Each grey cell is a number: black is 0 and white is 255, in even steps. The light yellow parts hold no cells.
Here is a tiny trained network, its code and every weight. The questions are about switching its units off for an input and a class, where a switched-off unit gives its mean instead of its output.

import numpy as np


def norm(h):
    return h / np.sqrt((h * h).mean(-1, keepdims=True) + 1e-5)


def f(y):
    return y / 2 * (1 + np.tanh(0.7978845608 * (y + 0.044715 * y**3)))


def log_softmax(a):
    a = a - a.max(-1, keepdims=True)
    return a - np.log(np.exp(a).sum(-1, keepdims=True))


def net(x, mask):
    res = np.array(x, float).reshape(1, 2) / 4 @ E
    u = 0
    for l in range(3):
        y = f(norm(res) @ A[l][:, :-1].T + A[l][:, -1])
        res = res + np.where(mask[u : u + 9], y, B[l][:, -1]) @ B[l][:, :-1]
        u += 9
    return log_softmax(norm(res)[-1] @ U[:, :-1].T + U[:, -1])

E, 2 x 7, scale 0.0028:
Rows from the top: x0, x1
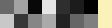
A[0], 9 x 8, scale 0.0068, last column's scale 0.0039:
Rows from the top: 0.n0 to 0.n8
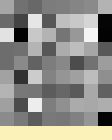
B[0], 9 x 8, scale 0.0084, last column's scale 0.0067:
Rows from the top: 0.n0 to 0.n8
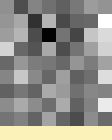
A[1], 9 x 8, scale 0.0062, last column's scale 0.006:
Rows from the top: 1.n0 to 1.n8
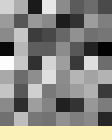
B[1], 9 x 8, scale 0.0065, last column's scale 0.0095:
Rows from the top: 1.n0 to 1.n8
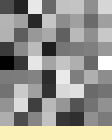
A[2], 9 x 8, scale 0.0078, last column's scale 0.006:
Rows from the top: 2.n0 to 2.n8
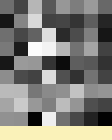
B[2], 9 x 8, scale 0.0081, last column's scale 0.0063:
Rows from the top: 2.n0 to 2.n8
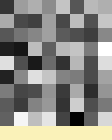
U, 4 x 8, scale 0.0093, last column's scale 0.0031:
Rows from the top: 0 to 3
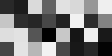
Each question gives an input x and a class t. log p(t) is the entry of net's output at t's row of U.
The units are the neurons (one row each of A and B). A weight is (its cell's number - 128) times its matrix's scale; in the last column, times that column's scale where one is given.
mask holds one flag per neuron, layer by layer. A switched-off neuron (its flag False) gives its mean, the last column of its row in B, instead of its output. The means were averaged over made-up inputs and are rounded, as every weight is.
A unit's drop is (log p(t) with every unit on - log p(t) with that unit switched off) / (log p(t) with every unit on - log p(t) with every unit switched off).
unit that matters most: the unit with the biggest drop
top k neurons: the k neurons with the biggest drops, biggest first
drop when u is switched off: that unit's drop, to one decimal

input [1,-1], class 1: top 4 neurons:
0.n3; 0.n1; 1.n4; 1.n0
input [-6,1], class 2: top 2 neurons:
0.n2; 0.n5
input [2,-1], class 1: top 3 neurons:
0.n1; 0.n3; 1.n4
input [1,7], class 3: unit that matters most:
1.n0
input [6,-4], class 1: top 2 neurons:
0.n3; 1.n4
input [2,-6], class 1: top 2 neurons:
0.n3; 1.n4
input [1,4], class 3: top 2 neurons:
0.n1; 0.n7
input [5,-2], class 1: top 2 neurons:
0.n3; 0.n1
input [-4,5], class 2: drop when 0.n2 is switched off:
0.8
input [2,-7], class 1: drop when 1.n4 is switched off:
0.2
